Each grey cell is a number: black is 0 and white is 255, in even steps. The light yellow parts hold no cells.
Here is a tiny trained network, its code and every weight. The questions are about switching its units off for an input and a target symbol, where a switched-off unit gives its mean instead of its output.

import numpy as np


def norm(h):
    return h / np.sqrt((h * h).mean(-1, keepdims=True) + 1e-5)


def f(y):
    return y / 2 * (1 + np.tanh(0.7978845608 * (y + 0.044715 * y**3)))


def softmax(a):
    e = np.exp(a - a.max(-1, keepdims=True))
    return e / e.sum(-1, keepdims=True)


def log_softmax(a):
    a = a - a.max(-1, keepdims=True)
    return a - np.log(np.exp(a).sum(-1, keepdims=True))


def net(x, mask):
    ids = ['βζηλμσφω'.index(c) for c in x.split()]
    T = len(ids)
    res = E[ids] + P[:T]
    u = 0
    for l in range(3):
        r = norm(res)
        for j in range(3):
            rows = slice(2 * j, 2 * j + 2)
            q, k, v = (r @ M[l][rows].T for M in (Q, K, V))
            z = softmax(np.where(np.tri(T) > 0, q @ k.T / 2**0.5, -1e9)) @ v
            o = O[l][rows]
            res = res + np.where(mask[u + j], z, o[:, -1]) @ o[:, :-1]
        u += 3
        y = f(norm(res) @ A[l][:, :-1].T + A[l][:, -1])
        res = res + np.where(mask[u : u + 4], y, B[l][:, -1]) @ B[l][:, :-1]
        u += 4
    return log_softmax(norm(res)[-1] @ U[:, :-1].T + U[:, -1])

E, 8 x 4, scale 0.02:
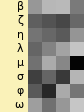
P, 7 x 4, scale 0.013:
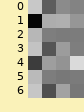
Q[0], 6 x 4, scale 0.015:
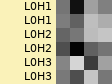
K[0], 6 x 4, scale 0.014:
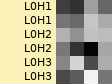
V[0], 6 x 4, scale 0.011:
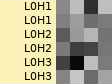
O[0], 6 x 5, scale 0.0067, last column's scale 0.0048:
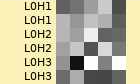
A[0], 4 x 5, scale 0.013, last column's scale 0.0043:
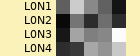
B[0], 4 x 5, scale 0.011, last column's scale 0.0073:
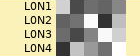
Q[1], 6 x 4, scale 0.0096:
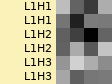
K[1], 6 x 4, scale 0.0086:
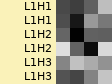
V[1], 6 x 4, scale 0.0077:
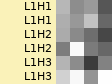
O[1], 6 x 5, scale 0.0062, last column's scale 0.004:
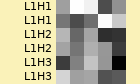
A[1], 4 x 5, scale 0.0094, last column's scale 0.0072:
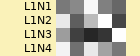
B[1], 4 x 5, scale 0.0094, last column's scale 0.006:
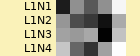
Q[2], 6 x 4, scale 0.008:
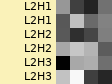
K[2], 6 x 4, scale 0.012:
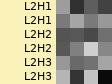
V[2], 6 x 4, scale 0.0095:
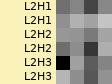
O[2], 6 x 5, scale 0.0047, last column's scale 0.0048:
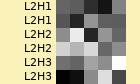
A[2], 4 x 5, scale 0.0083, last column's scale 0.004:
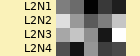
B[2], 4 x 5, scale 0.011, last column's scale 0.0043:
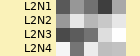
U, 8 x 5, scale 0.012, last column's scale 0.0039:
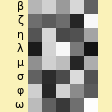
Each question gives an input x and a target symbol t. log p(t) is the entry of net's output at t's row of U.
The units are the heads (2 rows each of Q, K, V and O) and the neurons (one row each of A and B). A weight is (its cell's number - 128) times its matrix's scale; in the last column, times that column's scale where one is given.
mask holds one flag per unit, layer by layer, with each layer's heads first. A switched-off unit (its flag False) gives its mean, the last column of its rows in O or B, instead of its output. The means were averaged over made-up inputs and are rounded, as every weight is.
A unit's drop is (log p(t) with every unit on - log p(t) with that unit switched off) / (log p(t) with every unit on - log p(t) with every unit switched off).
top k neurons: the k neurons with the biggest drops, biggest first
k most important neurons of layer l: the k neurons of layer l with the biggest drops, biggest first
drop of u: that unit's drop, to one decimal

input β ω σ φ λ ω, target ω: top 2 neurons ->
[L1N2; L0N2]
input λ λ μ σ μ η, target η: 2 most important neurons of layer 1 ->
[L1N3; L1N4]
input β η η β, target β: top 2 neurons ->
[L2N2; L0N4]
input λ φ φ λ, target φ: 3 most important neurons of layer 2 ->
[L2N4; L2N3; L2N2]
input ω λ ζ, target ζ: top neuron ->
[L0N2]
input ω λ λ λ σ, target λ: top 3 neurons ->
[L0N2; L0N4; L1N4]
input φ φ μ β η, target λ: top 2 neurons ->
[L0N2; L1N4]
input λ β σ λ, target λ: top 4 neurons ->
[L0N4; L0N3; L2N3; L1N4]
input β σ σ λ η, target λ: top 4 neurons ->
[L0N2; L0N4; L1N4; L2N3]
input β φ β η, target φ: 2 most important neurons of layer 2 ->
[L2N4; L2N3]
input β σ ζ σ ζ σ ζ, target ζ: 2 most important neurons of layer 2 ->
[L2N1; L2N2]
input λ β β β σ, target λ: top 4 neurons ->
[L0N2; L1N4; L0N4; L2N3]
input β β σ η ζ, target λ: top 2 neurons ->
[L0N2; L1N4]
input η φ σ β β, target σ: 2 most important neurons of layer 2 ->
[L2N2; L2N4]
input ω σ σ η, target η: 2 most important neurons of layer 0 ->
[L0N2; L0N3]
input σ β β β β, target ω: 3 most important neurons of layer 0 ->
[L0N1; L0N4; L0N2]
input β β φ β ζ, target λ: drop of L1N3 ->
-0.1
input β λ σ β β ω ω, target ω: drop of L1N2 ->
0.4
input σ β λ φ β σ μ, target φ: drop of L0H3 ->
0.5
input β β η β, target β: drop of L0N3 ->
0.2
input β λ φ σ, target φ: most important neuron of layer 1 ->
[L1N1]
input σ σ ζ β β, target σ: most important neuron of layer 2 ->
[L2N2]
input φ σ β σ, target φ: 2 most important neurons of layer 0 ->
[L0N2; L0N4]
